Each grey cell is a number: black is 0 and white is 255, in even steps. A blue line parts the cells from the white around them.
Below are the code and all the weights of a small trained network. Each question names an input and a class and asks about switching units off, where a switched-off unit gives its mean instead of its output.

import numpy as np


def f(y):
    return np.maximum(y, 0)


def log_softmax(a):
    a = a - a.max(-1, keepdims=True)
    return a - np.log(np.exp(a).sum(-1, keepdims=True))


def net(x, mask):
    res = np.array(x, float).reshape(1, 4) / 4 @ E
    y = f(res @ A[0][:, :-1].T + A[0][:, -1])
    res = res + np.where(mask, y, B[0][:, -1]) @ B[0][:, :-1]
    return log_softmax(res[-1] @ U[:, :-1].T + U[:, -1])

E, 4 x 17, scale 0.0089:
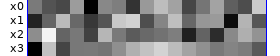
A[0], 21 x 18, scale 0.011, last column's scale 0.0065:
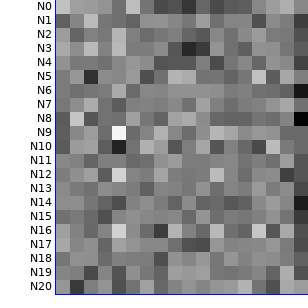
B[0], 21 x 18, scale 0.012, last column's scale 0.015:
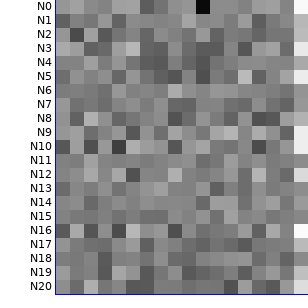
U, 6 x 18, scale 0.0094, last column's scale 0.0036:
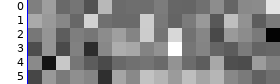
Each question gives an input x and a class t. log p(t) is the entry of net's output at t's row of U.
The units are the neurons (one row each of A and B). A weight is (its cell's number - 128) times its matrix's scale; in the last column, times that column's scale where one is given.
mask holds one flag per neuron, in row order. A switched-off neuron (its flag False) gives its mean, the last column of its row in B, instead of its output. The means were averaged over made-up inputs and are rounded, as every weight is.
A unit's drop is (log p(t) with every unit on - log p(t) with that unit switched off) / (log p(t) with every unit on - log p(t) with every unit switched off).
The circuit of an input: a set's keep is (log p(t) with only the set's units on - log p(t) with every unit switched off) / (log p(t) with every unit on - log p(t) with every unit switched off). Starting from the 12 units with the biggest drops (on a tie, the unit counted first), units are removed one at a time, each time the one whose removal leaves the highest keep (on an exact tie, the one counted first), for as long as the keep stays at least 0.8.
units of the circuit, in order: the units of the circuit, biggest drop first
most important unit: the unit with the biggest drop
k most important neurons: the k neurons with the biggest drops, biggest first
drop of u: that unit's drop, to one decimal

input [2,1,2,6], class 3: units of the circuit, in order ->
(N0; N3)
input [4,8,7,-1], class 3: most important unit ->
N10
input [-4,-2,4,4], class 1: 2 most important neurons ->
(N10; N16)
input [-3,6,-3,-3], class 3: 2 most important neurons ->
(N0; N10)
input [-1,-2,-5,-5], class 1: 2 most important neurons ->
(N10; N5)
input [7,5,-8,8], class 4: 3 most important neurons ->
(N20; N16; N9)
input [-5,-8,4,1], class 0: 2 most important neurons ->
(N16; N5)
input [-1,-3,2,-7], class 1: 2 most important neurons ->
(N10; N0)
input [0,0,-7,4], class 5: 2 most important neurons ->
(N3; N0)
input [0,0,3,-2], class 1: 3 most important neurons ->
(N16; N5; N10)
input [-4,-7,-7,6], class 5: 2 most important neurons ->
(N16; N0)
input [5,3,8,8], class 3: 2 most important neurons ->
(N10; N0)
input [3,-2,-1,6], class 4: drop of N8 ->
0.2
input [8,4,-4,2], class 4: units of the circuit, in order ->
(N20)
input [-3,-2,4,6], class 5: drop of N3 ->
0.3
